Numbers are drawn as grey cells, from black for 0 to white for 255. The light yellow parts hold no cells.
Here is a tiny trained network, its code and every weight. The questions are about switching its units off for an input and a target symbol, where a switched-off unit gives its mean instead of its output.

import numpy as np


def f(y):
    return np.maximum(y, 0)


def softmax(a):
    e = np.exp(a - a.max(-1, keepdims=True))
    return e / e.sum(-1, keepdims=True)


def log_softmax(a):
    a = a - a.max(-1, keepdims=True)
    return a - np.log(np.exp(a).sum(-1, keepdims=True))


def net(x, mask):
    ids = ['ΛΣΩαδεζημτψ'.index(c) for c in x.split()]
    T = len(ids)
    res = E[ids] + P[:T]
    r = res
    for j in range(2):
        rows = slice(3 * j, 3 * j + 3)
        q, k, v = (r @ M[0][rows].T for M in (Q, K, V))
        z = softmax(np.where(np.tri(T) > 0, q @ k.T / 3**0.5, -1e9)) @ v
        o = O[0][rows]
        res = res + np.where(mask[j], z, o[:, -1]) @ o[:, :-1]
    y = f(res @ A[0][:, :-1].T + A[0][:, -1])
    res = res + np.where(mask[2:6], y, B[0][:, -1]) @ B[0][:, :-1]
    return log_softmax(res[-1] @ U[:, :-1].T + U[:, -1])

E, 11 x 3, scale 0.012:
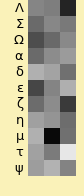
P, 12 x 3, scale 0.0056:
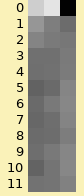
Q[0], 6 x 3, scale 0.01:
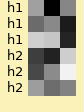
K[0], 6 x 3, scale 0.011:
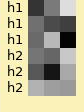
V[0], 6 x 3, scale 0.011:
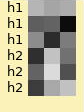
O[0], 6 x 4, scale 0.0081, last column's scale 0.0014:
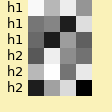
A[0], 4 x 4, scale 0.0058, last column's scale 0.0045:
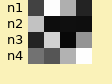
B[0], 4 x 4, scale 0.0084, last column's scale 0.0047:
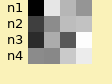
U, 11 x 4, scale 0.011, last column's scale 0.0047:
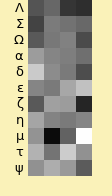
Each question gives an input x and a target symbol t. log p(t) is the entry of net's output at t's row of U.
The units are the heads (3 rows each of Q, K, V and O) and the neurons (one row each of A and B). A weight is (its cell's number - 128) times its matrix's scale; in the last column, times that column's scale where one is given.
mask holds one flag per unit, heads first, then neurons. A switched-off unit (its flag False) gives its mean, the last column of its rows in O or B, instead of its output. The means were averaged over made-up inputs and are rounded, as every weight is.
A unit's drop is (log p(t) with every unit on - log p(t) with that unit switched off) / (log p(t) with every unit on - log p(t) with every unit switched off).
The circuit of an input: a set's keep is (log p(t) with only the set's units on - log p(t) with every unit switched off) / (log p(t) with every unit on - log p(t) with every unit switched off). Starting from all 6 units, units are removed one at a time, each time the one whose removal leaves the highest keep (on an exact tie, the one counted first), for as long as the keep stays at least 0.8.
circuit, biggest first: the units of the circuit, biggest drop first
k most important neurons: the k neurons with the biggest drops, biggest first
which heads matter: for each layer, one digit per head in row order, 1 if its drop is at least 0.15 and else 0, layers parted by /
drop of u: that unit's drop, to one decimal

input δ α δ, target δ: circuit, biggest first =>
h2, h1, n2
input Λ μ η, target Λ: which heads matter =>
10
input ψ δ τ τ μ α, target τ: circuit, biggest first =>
h1, n3
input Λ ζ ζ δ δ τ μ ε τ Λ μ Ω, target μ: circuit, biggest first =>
h2, n3
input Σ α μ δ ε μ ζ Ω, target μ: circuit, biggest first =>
h2, h1
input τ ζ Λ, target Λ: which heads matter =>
10
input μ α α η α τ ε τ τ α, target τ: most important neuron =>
n3
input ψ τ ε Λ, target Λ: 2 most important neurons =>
n3, n4
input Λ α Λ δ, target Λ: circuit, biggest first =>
h1, n3
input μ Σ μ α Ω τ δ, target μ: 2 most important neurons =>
n3, n1
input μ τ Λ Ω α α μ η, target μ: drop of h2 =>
0.4
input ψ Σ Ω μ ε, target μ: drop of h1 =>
0.2
